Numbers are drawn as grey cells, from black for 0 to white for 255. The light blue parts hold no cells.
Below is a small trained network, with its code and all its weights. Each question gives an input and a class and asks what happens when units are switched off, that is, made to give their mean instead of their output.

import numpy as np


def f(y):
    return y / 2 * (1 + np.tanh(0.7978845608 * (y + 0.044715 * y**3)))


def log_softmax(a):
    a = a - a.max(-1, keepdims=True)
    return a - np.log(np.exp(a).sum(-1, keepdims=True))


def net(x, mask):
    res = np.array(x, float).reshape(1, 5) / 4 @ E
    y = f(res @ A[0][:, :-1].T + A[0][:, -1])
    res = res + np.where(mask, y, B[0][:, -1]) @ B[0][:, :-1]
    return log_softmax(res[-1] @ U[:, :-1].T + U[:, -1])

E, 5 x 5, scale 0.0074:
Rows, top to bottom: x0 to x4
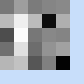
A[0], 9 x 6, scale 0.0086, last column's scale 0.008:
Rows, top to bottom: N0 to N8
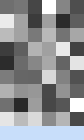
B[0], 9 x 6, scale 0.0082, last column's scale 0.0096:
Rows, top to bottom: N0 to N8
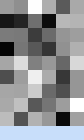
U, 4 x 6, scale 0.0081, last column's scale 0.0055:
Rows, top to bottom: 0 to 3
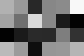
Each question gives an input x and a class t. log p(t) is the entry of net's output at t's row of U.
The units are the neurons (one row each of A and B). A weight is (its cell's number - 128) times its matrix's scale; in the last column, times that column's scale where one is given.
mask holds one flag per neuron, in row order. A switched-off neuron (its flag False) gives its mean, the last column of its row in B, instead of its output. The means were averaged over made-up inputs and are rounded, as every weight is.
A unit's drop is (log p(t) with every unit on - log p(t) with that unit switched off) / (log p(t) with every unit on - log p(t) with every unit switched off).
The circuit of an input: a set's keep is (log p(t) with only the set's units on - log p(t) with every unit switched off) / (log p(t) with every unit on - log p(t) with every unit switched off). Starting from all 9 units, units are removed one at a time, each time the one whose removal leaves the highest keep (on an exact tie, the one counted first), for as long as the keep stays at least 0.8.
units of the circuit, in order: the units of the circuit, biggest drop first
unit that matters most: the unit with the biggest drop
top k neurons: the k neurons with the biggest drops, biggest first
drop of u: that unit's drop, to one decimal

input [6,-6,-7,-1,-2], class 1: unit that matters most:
N5
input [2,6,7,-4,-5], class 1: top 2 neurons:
(N8 N7)
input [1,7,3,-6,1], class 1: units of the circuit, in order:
(N8 N6)
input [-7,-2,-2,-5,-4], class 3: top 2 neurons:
(N7 N1)
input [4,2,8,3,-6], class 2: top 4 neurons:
(N3 N7 N0 N4)
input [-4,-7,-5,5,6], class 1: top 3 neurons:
(N0 N5 N3)
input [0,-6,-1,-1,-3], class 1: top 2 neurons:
(N0 N5)
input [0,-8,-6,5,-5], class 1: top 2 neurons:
(N0 N5)
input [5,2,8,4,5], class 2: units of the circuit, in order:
(N1 N7)
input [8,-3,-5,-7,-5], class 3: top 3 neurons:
(N7 N1 N4)
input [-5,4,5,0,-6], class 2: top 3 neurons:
(N3 N7 N4)
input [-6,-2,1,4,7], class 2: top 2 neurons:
(N1 N7)
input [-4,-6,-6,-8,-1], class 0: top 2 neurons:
(N7 N8)
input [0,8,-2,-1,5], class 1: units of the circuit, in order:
(N8)
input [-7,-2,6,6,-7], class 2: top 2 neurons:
(N3 N7)
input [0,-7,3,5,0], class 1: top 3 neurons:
(N0 N5 N7)
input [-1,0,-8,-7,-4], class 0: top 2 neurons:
(N7 N1)
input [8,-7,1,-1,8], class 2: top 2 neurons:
(N1 N2)
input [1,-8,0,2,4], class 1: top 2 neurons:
(N0 N5)
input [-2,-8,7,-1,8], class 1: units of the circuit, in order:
(N0)
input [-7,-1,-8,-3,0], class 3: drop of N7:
0.3
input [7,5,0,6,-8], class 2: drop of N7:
0.2
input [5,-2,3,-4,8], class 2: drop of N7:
0.0
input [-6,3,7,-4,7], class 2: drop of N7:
0.1
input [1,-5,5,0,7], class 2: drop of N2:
0.1
